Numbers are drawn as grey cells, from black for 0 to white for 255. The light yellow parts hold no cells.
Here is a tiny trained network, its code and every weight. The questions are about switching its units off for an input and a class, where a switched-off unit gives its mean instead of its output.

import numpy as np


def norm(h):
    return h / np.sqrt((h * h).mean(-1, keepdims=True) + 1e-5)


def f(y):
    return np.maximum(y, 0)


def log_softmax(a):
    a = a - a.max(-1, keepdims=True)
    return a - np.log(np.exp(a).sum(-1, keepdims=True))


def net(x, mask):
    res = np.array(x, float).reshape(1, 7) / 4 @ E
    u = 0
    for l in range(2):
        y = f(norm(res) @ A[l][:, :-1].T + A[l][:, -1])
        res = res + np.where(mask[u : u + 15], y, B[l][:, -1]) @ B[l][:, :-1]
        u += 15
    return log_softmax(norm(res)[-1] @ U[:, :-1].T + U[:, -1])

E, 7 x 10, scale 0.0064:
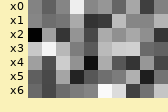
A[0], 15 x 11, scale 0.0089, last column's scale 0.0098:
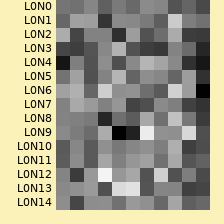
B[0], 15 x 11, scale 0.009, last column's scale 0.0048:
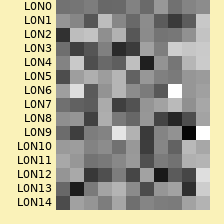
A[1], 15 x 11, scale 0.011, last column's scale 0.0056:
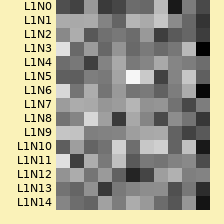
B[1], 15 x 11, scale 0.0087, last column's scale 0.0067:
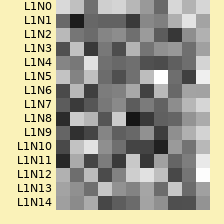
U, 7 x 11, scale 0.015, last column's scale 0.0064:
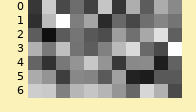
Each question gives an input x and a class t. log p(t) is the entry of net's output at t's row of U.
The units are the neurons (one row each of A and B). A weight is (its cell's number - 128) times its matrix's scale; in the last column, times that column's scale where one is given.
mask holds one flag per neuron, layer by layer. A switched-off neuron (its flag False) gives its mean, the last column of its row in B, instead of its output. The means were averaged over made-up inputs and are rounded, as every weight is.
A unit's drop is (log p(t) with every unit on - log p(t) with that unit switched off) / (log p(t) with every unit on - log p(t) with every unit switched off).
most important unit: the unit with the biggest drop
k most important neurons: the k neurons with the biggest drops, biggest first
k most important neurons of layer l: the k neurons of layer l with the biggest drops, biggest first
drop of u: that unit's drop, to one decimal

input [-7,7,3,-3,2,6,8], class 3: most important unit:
L1N5
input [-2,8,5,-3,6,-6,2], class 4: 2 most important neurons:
L0N9, L1N0
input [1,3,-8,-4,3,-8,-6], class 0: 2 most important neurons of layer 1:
L1N11, L1N6
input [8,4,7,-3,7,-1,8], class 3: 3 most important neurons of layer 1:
L1N5, L1N14, L1N11
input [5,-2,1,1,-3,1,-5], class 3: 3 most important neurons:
L1N12, L0N7, L0N1
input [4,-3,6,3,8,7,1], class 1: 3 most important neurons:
L1N8, L0N2, L1N11
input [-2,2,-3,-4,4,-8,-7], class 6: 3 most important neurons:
L0N6, L1N5, L1N4
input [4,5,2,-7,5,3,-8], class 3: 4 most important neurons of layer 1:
L1N12, L1N9, L1N7, L1N1
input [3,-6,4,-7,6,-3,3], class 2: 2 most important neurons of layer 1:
L1N10, L1N4
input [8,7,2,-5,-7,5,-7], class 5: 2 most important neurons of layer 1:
L1N5, L1N8
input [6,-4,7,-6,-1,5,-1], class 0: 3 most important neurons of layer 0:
L0N4, L0N3, L0N1
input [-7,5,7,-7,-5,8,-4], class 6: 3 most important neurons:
L1N0, L1N11, L0N12
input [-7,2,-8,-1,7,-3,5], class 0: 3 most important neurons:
L1N6, L1N11, L1N3
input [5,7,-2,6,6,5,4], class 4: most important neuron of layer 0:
L0N9
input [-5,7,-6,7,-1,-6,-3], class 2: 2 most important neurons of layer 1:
L1N9, L1N7
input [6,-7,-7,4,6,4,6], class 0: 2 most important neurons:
L1N11, L0N9
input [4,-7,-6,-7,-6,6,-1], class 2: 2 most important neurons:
L0N3, L0N9
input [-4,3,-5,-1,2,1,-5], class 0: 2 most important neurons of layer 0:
L0N12, L0N3
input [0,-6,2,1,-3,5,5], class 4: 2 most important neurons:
L0N13, L1N12
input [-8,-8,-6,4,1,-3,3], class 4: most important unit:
L0N13
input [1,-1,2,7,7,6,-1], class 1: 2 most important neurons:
L1N8, L0N2
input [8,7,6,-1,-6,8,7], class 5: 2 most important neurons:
L0N12, L1N12
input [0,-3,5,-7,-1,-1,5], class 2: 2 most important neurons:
L0N3, L1N11
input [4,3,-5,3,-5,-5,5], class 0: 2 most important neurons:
L1N11, L0N2
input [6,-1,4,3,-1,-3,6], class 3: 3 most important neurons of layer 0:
L0N1, L0N8, L0N9
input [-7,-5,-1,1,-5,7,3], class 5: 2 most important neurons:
L0N8, L0N1
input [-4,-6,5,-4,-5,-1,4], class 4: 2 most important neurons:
L0N13, L1N11
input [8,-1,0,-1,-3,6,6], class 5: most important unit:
L0N12
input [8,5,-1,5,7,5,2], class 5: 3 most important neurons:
L0N12, L1N2, L1N10
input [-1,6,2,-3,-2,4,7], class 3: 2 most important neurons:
L1N5, L0N13
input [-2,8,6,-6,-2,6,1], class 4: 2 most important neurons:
L0N9, L1N11
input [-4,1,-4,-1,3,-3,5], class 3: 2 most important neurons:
L1N5, L0N12
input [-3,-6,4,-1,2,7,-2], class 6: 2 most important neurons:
L1N0, L0N9
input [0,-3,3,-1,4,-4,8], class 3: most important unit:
L1N5
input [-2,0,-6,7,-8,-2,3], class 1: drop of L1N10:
1.4
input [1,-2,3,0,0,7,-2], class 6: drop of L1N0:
0.7
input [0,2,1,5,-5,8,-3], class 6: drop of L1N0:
0.9
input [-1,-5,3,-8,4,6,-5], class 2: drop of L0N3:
1.5
